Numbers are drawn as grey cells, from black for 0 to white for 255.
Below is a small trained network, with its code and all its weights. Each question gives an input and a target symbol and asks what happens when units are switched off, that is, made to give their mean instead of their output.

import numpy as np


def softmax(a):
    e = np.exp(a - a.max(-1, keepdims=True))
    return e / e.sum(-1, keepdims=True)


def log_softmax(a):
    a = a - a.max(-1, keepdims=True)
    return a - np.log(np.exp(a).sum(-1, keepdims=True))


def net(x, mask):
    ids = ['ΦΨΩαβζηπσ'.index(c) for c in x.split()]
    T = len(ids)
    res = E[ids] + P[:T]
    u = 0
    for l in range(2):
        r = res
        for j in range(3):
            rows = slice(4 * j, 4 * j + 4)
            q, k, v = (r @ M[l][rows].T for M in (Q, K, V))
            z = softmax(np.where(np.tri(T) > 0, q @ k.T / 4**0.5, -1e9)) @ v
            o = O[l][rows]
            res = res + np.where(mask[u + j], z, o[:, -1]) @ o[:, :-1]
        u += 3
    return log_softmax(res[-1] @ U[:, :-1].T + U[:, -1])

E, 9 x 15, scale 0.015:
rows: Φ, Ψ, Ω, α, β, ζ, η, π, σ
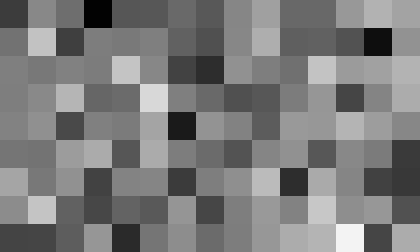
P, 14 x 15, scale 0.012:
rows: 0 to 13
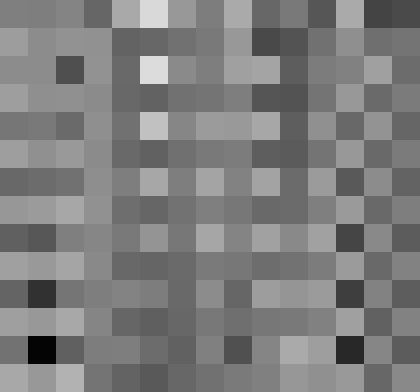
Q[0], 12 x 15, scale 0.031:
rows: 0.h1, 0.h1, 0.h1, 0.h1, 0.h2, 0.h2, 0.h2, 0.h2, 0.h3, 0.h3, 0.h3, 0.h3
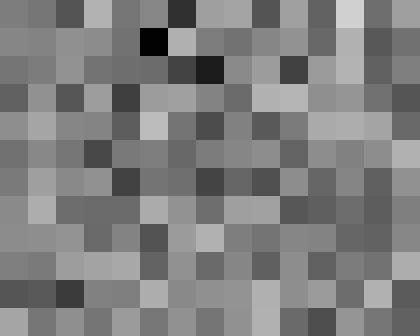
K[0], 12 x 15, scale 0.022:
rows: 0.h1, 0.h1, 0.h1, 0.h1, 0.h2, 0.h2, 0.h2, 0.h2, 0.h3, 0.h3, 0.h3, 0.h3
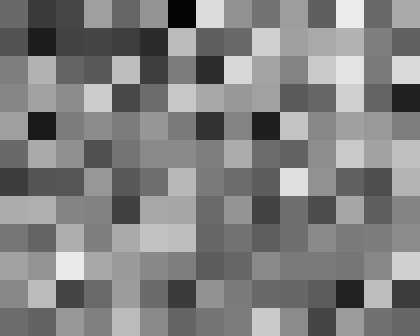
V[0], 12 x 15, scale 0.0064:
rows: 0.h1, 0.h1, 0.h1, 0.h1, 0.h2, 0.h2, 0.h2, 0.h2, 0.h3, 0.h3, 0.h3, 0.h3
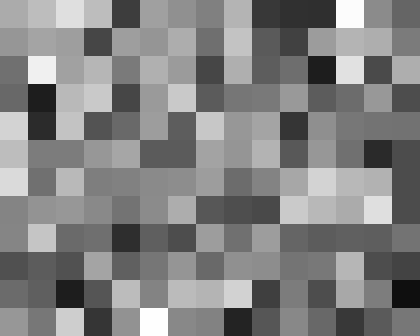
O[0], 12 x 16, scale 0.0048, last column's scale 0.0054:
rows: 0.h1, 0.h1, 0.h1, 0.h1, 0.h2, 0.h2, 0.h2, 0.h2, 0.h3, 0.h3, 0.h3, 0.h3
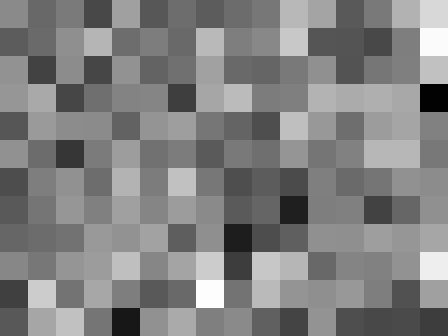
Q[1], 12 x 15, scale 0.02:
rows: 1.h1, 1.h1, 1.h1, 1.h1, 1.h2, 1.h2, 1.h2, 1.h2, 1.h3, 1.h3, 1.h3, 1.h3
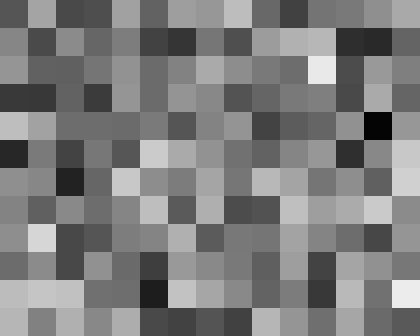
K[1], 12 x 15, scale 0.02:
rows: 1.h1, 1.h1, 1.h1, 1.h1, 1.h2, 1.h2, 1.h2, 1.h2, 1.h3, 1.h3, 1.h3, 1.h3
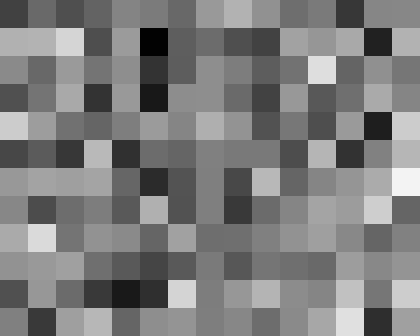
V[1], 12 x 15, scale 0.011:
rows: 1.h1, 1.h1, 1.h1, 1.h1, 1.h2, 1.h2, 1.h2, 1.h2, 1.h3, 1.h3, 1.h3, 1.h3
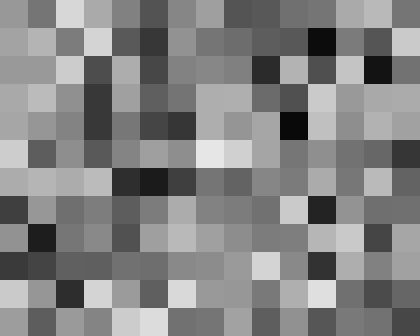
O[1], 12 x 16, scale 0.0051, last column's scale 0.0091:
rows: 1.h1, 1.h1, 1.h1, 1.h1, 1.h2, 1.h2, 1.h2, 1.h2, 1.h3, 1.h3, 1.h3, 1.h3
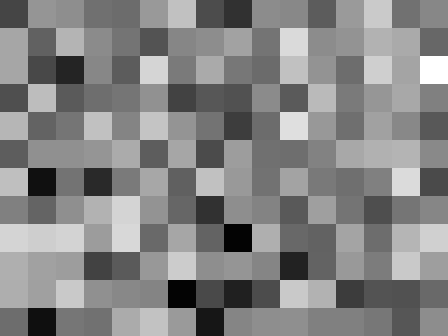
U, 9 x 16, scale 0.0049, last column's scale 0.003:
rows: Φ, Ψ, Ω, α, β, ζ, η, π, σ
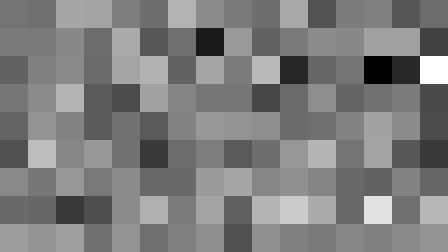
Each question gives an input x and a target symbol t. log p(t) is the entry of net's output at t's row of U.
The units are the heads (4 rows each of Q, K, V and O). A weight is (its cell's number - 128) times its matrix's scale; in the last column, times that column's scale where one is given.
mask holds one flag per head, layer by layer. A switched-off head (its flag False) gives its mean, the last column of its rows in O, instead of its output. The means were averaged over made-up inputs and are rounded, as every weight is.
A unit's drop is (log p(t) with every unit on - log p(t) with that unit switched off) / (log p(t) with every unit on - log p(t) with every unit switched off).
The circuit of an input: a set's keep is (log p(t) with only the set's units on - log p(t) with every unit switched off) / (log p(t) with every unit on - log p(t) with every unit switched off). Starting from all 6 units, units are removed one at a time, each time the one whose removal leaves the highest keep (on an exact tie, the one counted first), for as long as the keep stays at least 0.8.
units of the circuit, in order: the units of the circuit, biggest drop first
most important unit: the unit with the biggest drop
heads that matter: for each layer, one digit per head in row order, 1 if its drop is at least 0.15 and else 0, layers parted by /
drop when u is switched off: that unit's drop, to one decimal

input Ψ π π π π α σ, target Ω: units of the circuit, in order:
1.h1, 0.h1
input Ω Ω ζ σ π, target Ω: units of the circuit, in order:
0.h1, 1.h1
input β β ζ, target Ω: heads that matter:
000 / 100
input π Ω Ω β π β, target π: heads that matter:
000 / 011
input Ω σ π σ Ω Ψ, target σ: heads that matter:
000 / 001
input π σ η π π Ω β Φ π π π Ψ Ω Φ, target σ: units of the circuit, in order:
1.h3
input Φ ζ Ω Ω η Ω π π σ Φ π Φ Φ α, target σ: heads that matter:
000 / 001
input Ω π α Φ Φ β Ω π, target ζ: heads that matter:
000 / 011
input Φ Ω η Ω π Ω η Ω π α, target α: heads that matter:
001 / 000
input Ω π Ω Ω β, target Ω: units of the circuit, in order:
0.h1, 1.h1
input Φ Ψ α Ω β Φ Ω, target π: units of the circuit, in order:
1.h3, 1.h2
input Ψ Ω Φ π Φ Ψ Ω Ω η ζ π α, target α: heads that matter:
011 / 000
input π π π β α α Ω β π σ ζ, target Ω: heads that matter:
100 / 010
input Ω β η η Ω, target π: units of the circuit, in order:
1.h2, 1.h3
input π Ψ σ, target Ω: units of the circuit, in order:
1.h1
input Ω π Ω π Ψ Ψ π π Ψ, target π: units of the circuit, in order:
0.h2, 1.h3
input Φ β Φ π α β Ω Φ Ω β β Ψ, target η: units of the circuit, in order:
1.h1, 0.h2, 1.h2
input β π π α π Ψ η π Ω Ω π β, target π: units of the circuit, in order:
1.h2, 1.h3, 0.h3
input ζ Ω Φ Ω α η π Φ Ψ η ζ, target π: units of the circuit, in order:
0.h1, 1.h3
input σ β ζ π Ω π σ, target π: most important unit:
0.h1
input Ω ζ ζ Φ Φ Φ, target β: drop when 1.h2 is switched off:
0.1
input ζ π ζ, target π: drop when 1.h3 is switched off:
0.1
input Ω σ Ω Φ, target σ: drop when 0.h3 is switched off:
0.3
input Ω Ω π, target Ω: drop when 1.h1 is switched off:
1.3
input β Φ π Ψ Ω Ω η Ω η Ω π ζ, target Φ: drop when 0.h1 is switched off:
0.1
